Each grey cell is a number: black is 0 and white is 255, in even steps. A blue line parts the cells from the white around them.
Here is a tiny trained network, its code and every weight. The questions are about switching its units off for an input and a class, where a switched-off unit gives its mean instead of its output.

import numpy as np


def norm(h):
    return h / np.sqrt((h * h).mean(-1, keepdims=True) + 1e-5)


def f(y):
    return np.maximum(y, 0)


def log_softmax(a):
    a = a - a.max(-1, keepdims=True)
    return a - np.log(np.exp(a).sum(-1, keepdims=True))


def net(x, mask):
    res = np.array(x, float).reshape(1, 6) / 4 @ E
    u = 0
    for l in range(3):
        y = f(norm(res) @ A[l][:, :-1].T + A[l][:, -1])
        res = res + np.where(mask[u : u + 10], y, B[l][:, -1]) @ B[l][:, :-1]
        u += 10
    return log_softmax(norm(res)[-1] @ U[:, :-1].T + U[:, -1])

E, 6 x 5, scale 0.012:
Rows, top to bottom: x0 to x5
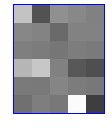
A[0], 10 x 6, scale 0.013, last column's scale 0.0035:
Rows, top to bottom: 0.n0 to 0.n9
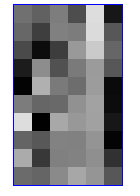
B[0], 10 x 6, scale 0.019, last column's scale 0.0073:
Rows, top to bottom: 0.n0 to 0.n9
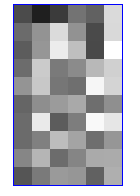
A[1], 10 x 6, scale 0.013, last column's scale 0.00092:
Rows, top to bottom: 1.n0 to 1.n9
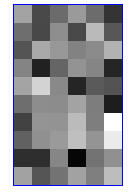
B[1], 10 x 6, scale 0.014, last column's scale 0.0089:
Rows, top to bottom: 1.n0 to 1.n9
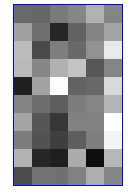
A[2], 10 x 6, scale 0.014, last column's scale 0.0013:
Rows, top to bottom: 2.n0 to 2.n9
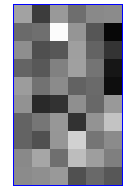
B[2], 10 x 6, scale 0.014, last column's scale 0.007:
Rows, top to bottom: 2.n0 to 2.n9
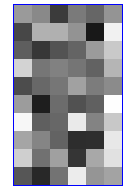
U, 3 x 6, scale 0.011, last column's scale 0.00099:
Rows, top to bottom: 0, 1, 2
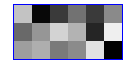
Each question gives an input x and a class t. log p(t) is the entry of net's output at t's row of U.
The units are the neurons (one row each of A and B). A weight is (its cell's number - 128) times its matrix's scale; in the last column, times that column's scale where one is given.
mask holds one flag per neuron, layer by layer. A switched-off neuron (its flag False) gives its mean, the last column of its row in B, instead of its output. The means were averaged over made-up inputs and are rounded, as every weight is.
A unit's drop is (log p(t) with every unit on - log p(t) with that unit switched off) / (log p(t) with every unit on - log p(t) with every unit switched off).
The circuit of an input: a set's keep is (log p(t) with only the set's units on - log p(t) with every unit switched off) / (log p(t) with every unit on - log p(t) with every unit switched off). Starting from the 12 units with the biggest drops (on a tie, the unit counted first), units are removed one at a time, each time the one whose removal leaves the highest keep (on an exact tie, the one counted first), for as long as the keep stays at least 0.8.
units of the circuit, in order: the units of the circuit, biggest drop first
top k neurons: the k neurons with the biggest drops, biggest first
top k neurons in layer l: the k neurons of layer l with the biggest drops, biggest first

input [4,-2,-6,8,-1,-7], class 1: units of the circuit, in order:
[1.n4]
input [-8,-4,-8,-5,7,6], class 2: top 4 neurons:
[0.n4; 0.n3; 0.n0; 1.n8]
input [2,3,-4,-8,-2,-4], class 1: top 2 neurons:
[0.n2; 0.n1]
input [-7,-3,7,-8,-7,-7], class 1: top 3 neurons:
[0.n2; 0.n1; 0.n3]
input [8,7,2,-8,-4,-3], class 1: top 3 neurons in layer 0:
[0.n2; 0.n1; 0.n4]
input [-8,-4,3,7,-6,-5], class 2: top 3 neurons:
[0.n4; 0.n2; 0.n1]
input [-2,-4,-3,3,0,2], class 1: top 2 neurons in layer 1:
[1.n4; 1.n8]
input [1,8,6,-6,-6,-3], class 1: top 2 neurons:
[0.n2; 0.n1]
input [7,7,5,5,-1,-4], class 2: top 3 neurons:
[0.n2; 0.n1; 0.n6]
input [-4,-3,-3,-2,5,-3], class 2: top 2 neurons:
[0.n4; 0.n3]
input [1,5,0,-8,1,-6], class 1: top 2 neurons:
[0.n2; 0.n1]
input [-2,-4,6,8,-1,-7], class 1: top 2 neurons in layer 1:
[1.n4; 1.n6]
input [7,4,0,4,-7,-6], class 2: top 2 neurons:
[0.n6; 2.n5]
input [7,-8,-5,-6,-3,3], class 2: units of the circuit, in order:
[0.n6]
